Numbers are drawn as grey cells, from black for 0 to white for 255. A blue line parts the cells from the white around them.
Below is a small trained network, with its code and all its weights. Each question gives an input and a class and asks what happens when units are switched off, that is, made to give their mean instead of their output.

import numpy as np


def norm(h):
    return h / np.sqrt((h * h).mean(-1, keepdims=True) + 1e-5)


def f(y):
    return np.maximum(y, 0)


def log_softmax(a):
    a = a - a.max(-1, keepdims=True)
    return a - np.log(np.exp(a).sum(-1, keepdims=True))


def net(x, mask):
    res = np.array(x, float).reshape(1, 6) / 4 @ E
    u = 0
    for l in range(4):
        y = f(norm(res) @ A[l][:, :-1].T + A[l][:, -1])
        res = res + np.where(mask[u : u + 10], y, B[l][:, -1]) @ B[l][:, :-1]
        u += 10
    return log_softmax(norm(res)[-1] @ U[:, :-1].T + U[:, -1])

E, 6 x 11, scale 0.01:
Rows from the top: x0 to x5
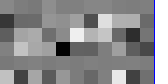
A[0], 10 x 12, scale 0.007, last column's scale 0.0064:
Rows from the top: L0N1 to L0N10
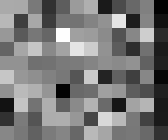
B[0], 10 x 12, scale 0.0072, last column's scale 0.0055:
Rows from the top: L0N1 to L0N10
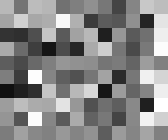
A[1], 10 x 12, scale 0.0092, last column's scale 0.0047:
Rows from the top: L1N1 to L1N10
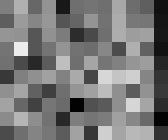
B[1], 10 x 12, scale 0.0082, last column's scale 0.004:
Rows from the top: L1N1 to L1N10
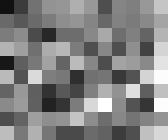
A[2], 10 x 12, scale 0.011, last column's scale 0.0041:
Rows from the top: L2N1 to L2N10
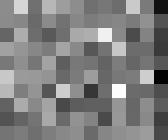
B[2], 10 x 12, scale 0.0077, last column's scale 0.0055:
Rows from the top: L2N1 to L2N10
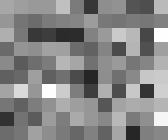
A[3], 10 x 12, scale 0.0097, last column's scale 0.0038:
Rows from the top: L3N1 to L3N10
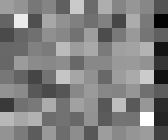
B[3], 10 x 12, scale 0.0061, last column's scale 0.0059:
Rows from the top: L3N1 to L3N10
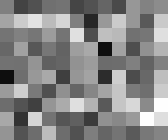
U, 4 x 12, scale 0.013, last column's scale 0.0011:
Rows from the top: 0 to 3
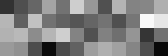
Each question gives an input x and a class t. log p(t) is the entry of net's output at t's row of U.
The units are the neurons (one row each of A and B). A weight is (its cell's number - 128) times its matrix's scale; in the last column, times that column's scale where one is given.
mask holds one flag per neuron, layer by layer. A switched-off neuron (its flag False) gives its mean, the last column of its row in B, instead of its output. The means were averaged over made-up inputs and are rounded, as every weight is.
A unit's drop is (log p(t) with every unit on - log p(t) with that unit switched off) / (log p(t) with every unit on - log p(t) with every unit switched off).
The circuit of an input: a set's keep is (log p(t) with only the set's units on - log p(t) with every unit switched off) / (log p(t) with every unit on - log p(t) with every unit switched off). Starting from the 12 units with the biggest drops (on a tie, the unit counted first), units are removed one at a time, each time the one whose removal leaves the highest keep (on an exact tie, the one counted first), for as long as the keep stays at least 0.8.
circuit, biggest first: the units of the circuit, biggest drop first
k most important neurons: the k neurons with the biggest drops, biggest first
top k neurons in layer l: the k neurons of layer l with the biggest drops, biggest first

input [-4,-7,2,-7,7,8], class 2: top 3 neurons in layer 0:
L0N2; L0N7; L0N9
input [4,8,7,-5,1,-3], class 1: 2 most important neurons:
L0N9; L1N6
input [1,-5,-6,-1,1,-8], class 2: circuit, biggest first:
L0N8
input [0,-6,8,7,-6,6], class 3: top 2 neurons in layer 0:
L0N4; L0N3
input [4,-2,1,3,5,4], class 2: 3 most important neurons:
L0N2; L0N3; L2N7
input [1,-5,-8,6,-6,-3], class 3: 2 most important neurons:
L1N8; L0N3
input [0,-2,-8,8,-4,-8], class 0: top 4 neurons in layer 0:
L0N7; L0N2; L0N4; L0N1
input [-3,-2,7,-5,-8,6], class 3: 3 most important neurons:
L0N4; L0N8; L2N3
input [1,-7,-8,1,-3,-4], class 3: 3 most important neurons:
L1N8; L0N9; L1N3
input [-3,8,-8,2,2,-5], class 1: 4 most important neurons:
L1N6; L1N10; L0N4; L0N9
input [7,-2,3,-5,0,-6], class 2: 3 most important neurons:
L0N8; L0N7; L1N4
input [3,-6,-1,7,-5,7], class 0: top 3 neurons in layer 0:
L0N7; L0N8; L0N9
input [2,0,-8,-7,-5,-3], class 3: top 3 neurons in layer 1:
L1N8; L1N3; L1N1
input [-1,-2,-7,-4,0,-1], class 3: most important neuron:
L1N8
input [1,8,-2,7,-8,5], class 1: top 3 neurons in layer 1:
L1N6; L1N10; L1N5
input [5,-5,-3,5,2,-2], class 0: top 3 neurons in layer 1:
L1N6; L1N10; L1N1
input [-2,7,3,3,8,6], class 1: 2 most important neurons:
L0N9; L1N6
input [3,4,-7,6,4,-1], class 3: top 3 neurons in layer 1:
L1N8; L1N3; L1N5
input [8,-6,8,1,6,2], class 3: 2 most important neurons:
L0N4; L2N3
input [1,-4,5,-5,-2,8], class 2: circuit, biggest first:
L0N2
